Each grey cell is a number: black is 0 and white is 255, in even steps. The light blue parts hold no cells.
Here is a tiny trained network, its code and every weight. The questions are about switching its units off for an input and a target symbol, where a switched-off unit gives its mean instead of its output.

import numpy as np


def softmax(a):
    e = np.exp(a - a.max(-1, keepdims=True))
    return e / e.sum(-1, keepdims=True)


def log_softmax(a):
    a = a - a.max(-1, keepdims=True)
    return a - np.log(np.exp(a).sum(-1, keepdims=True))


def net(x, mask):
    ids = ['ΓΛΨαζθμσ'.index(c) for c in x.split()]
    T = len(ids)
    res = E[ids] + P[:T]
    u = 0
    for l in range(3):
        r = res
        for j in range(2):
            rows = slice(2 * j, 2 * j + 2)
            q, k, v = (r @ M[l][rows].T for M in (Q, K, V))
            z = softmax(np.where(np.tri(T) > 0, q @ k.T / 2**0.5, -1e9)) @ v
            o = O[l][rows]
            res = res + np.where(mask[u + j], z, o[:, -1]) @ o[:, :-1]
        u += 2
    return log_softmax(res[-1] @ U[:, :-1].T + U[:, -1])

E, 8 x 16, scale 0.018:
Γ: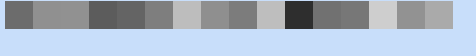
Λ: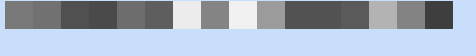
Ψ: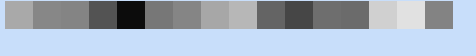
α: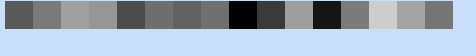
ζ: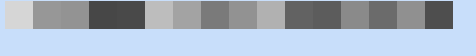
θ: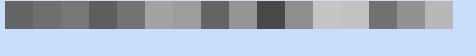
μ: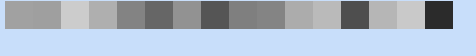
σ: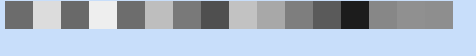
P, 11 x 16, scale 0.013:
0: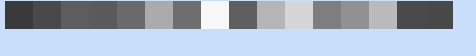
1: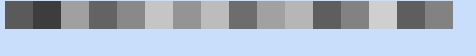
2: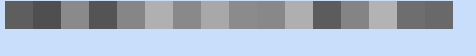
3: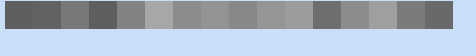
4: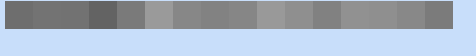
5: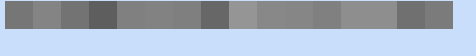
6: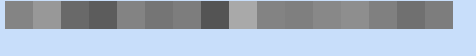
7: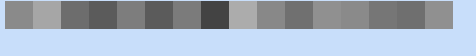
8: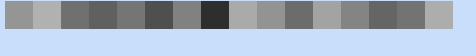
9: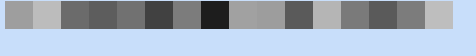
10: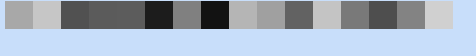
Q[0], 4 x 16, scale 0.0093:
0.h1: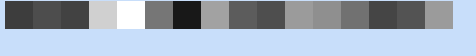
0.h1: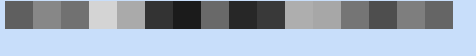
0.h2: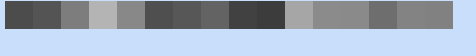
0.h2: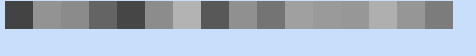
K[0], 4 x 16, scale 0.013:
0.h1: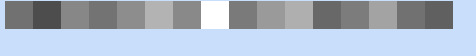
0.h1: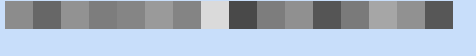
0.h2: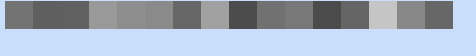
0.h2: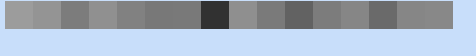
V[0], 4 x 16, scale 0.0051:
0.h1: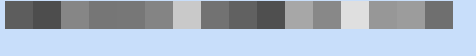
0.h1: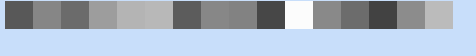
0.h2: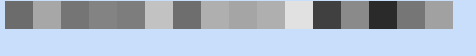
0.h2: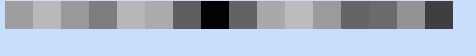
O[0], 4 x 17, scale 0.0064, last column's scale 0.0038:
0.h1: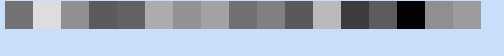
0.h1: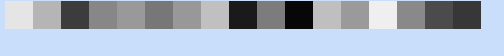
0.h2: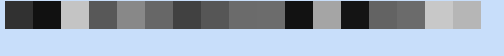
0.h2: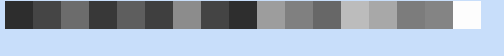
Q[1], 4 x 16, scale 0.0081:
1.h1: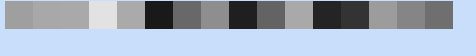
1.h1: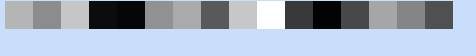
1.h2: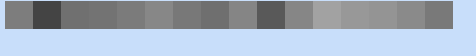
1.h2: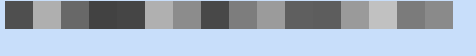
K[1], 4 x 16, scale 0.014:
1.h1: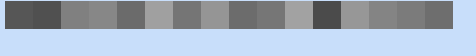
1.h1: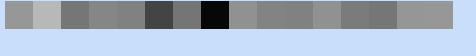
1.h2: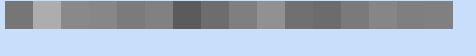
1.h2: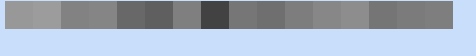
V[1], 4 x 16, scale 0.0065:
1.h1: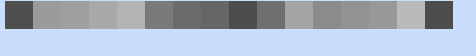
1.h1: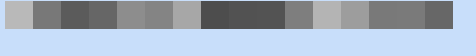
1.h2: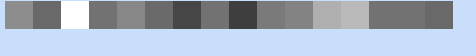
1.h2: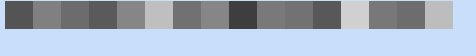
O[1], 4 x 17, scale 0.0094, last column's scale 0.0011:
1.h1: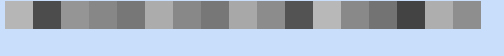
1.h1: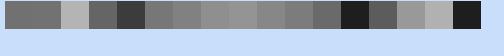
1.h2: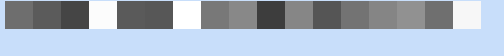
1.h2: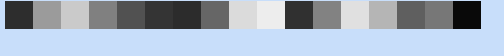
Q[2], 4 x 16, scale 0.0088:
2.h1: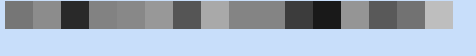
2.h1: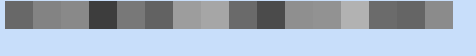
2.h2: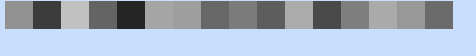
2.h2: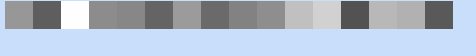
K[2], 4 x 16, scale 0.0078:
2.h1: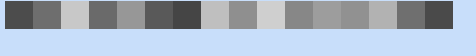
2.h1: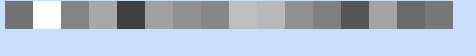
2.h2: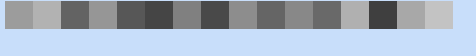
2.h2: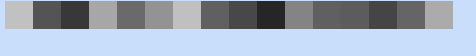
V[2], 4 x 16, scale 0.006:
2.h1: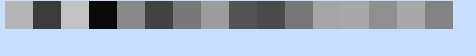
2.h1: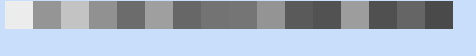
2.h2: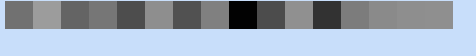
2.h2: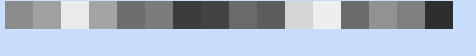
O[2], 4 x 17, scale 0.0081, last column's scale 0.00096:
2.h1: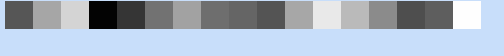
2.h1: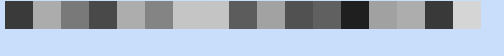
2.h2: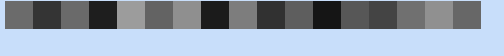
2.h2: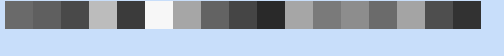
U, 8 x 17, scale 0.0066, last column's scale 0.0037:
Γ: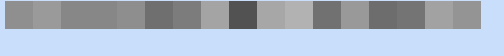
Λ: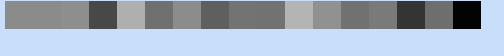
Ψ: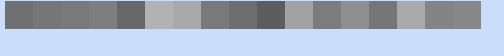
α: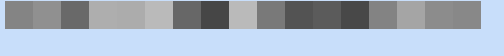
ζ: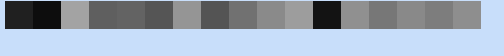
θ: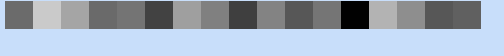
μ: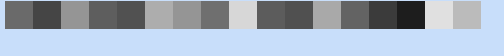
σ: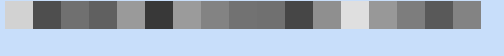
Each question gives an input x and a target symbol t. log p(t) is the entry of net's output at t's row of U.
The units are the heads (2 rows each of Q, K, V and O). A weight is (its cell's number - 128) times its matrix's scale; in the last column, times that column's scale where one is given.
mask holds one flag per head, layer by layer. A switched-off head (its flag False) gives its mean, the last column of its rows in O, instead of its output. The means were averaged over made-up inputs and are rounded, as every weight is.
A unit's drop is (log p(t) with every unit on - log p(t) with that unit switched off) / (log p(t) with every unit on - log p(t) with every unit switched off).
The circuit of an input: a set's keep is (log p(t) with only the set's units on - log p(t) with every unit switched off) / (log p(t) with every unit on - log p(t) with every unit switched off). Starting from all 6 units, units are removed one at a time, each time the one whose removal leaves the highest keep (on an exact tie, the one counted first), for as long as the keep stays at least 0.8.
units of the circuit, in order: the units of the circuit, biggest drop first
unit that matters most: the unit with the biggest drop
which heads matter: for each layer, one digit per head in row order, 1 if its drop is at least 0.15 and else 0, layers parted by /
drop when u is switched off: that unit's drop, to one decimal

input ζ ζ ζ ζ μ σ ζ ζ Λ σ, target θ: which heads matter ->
10 / 01 / 10
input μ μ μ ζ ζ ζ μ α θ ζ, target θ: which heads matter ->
10 / 10 / 00
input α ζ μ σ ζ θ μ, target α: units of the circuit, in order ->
[1.h2, 2.h1]
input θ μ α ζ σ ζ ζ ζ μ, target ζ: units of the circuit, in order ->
[2.h2, 1.h2]
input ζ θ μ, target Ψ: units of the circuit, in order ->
[1.h2, 2.h2]
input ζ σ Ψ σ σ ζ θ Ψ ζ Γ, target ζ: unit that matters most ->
0.h1
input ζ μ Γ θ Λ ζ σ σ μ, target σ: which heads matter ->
10 / 01 / 11
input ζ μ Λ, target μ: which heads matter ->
00 / 10 / 00
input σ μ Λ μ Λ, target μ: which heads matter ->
10 / 10 / 00
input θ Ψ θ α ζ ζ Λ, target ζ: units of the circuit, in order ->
[1.h1, 0.h1]
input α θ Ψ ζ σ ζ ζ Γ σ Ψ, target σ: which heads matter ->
10 / 10 / 00
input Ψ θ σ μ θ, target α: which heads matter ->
00 / 00 / 10
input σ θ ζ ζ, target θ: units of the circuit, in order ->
[0.h1, 1.h1]
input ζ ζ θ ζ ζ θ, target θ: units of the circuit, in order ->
[0.h1, 2.h1]
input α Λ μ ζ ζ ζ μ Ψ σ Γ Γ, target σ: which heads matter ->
10 / 00 / 00
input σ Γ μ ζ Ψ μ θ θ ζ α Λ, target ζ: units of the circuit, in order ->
[0.h1]
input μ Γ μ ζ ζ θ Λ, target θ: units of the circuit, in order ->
[1.h1, 0.h1]
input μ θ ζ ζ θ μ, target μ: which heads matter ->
00 / 10 / 10
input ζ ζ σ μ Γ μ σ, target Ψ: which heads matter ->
00 / 01 / 10
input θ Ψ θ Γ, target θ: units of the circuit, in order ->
[0.h1]
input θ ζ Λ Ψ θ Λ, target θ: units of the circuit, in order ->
[0.h1, 1.h1]
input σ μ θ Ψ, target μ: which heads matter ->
00 / 10 / 00
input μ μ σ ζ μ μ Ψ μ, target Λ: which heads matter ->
00 / 01 / 11
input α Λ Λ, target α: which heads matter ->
11 / 10 / 10
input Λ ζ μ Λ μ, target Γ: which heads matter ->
00 / 00 / 11
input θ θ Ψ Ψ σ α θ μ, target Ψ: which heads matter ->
01 / 01 / 01
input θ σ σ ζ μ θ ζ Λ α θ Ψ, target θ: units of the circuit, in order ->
[1.h1]
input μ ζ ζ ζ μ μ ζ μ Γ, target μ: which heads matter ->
10 / 10 / 00
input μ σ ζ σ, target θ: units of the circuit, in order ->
[2.h1, 0.h1]
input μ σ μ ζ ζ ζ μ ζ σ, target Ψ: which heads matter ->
00 / 10 / 11
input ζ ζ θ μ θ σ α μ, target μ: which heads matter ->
00 / 11 / 10
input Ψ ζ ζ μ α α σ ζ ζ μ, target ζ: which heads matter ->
10 / 00 / 01
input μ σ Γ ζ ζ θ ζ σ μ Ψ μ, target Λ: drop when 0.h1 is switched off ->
0.2
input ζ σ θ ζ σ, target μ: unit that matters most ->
2.h1
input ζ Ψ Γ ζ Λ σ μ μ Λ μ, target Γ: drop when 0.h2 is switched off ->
0.1
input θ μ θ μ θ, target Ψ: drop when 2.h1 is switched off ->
-0.1
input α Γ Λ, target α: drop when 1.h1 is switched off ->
0.2
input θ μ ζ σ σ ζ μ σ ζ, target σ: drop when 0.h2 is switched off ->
0.1
